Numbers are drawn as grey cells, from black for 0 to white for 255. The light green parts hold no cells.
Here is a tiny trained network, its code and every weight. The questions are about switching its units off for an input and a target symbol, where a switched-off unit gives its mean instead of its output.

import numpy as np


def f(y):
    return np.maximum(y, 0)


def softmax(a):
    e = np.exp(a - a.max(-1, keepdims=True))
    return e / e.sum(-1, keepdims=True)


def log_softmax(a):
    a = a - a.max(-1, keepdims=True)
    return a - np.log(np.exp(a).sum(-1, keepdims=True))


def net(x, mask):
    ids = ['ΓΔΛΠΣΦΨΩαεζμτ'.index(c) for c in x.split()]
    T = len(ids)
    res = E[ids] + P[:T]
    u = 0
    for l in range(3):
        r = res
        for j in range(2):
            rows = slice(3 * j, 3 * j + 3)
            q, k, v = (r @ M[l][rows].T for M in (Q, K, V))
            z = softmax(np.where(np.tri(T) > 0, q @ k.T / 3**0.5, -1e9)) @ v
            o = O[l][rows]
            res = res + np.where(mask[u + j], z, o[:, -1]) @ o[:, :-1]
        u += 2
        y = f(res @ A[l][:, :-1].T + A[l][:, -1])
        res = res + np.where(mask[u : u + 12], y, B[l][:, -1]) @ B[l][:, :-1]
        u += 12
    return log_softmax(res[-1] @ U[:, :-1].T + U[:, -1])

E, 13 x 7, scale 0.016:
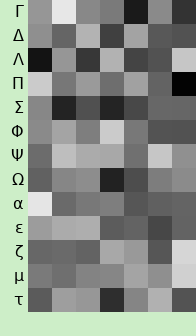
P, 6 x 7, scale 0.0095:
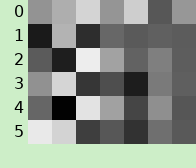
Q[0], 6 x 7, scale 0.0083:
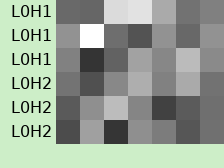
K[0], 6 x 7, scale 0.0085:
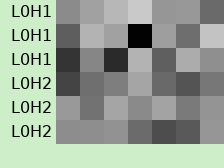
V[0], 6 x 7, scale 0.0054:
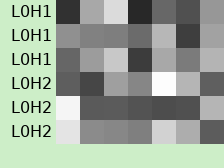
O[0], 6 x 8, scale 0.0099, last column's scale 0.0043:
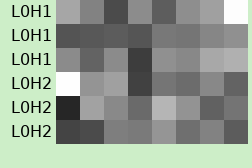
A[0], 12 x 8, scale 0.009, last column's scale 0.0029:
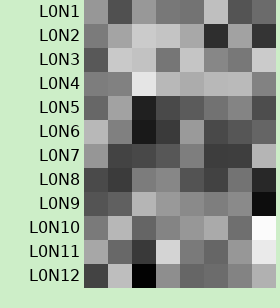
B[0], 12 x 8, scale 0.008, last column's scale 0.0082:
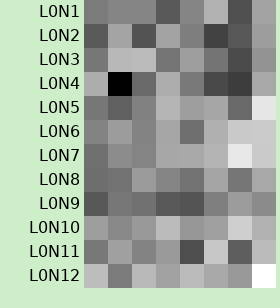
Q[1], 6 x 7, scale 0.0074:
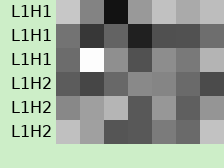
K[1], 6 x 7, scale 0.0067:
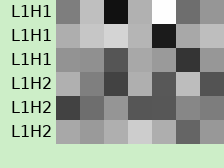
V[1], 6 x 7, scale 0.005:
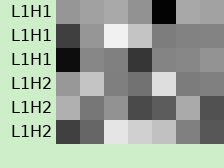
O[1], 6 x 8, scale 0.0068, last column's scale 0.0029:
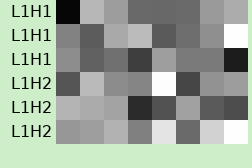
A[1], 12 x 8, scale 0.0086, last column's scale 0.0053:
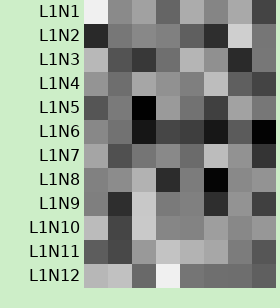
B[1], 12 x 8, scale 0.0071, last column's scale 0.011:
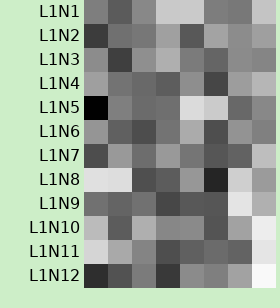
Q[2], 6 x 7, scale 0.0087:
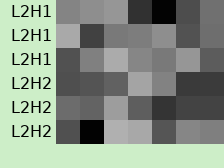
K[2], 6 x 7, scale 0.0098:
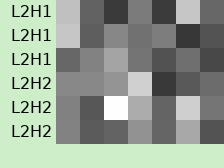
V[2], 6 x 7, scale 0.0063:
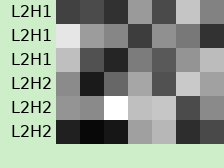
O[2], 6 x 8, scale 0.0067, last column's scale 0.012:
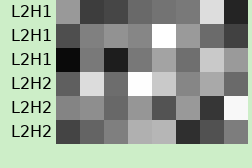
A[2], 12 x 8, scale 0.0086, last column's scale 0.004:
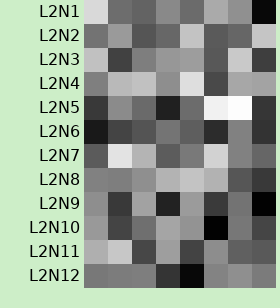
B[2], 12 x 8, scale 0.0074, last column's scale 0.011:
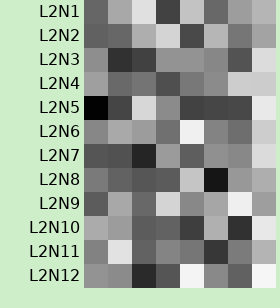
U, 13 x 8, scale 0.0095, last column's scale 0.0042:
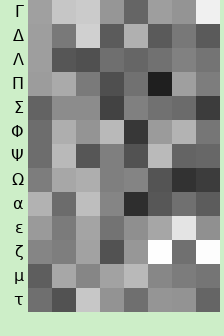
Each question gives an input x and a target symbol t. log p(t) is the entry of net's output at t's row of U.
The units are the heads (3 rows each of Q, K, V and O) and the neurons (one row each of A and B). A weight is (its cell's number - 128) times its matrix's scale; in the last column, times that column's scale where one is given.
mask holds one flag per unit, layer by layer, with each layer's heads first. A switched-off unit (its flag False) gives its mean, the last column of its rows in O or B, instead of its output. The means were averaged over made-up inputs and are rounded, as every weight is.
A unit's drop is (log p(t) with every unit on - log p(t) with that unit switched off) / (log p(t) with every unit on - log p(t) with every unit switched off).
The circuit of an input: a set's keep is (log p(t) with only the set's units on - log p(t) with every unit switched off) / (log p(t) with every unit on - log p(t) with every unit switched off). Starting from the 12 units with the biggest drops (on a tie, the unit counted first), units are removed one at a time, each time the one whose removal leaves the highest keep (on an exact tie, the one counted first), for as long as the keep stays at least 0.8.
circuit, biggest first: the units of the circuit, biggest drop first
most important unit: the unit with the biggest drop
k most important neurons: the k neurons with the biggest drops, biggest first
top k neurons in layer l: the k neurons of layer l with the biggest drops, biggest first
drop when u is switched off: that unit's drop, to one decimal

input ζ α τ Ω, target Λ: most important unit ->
L0N12
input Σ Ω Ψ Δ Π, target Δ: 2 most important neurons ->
L0N1, L2N8
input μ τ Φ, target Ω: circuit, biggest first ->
L0H1, L0N2, L2H2
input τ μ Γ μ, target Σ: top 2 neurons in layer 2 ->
L2N5, L2N12
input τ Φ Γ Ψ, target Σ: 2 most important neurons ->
L2N5, L2N12
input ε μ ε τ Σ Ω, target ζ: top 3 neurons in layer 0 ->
L0N12, L0N3, L0N5
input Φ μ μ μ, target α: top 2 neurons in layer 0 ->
L0N2, L0N12
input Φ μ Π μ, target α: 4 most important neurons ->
L0N2, L1N12, L0N12, L2N12
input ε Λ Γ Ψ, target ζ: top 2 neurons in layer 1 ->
L1N8, L1N12
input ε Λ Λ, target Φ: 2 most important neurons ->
L0N12, L1N8
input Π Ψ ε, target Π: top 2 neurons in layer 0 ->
L0N12, L0N5
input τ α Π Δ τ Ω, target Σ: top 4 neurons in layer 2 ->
L2N5, L2N12, L2N1, L2N11
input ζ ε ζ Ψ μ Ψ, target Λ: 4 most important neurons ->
L0N2, L0N12, L1N5, L2N3
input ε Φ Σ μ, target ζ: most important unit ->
L2H2
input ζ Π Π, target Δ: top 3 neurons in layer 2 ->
L2N8, L2N4, L2N7
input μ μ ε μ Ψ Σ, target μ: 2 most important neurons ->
L0N4, L0N7
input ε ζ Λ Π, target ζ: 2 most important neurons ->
L1N8, L0N3
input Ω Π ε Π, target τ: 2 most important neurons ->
L2N5, L0N6
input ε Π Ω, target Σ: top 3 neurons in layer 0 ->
L0N12, L0N5, L0N4
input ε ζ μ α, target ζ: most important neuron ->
L1N8
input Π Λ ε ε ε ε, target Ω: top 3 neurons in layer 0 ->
L0N3, L0N8, L0N2
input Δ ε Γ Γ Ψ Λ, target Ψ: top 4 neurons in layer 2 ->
L2N7, L2N11, L2N5, L2N6
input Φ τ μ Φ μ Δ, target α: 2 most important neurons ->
L0N2, L1N12
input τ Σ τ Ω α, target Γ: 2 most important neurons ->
L1N12, L2N3
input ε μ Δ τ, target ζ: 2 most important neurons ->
L1N8, L0N12
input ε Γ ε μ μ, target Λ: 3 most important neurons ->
L0N4, L1N9, L2N3
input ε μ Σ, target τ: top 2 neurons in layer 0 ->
L0N7, L0N12
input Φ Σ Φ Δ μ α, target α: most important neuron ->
L0N2
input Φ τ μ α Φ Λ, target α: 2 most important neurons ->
L0N12, L0N2
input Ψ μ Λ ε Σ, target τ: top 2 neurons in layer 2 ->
L2N5, L2N10
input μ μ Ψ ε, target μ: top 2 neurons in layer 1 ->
L1N1, L1N8
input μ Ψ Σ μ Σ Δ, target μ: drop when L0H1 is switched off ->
0.1
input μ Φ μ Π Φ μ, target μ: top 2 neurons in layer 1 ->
L1N1, L1N8
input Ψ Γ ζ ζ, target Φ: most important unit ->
L2H2
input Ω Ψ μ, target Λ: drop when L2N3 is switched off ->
0.3
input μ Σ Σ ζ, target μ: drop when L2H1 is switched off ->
0.5
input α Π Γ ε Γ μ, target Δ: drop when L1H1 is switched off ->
0.4
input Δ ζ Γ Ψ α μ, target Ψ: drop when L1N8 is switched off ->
0.2
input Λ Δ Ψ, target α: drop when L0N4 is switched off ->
0.8
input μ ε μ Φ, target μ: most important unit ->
L1H1
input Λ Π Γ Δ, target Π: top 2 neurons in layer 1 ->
L1N12, L1N2
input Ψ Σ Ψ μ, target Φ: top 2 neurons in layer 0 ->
L0N4, L0N12
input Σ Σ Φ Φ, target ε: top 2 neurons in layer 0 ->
L0N12, L0N10
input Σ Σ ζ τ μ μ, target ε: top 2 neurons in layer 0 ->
L0N10, L0N12
